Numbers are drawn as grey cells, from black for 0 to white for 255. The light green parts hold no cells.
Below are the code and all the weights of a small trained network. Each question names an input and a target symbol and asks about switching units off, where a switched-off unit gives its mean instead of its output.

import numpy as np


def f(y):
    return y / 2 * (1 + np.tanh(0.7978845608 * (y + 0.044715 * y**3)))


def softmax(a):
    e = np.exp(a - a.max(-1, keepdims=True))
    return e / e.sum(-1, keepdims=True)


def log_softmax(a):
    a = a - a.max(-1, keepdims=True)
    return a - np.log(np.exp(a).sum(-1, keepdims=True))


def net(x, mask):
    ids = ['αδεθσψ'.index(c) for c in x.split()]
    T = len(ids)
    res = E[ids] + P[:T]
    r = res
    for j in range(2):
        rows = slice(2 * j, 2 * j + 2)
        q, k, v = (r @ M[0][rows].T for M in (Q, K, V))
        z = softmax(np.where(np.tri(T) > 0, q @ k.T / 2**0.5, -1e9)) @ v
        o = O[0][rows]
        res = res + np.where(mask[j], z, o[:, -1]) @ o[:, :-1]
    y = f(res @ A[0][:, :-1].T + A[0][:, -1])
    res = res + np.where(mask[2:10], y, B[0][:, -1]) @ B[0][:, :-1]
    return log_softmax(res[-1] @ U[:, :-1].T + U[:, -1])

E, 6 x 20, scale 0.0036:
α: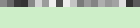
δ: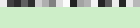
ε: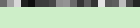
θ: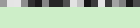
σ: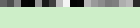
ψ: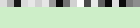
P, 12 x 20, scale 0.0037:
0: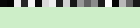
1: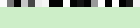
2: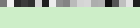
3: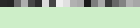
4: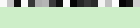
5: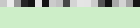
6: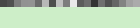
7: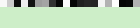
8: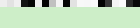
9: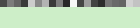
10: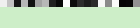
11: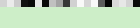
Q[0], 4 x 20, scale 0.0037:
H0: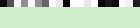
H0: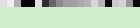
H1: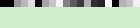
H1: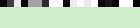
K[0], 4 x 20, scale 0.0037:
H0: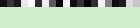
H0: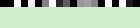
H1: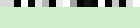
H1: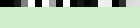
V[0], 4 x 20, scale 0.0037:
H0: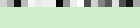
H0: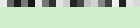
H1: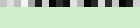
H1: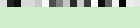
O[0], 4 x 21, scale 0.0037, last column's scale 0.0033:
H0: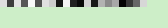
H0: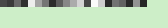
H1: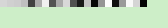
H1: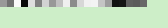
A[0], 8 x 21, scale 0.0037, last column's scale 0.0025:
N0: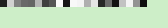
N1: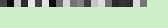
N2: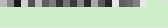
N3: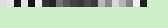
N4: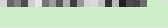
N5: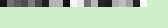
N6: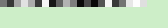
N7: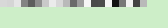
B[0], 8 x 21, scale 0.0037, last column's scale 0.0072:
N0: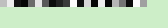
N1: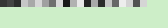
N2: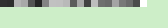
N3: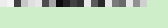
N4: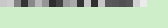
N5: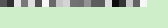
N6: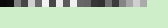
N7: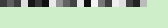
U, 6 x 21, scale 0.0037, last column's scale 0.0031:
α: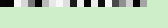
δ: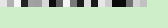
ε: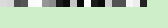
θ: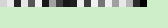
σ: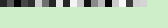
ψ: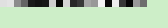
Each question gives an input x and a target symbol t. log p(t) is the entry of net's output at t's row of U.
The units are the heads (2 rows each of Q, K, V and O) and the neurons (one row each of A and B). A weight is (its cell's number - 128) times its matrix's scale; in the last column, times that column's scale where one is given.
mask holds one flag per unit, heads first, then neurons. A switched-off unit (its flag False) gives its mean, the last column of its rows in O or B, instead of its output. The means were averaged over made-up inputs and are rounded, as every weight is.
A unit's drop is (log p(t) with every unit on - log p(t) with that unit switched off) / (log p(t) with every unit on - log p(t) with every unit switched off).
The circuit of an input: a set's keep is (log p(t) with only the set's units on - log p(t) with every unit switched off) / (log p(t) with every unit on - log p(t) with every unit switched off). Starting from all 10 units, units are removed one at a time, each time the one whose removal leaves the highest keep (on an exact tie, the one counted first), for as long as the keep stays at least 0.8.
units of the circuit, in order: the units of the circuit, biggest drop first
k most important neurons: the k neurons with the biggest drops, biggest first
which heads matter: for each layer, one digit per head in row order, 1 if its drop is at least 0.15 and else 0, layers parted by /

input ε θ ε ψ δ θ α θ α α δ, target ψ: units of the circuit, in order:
[N1; N5]
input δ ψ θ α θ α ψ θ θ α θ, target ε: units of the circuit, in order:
[H1; N3]
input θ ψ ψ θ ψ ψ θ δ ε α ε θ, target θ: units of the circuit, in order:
[H1; H0; N7; N3]
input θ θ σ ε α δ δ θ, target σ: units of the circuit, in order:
[H0; N1]
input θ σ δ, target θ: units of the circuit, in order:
[H1; N7; H0; N3]
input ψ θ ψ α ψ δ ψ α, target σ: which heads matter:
10
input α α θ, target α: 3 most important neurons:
[N5; N4; N0]
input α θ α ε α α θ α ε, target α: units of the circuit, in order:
[N5; H1]
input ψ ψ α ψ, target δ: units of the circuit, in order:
[H0]
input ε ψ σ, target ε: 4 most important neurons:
[N0; N3; N5; N7]
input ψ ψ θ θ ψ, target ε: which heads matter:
01
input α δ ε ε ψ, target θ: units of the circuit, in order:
[N3; H1; N2]
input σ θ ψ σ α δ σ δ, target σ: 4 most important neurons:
[N1; N4; N5; N3]
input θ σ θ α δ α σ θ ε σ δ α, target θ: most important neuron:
[N7]
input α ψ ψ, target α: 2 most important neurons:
[N5; N2]
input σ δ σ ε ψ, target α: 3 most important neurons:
[N2; N5; N0]
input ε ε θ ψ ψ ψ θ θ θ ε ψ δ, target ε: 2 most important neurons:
[N0; N3]
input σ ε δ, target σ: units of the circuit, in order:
[N0; H0]
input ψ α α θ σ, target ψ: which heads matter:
01
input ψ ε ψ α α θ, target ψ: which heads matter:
10
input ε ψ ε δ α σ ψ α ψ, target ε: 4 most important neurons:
[N0; N3; N5; N7]
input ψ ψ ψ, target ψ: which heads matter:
10
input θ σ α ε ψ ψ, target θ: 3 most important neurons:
[N7; N3; N4]
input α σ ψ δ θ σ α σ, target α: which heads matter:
11
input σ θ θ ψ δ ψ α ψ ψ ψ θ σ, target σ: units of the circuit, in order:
[N0; H0]
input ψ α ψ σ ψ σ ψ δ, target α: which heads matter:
11
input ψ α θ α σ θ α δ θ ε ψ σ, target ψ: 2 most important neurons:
[N7; N1]
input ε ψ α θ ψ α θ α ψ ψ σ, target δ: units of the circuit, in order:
[H0; H1]
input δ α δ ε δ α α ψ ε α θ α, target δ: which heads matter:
01
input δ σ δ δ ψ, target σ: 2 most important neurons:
[N1; N4]
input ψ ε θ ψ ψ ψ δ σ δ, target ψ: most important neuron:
[N7]
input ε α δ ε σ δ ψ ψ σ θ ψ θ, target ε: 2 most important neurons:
[N0; N3]
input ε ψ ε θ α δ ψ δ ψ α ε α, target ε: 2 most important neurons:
[N0; N3]
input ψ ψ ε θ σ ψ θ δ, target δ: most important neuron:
[N4]
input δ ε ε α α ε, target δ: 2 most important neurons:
[N5; N7]
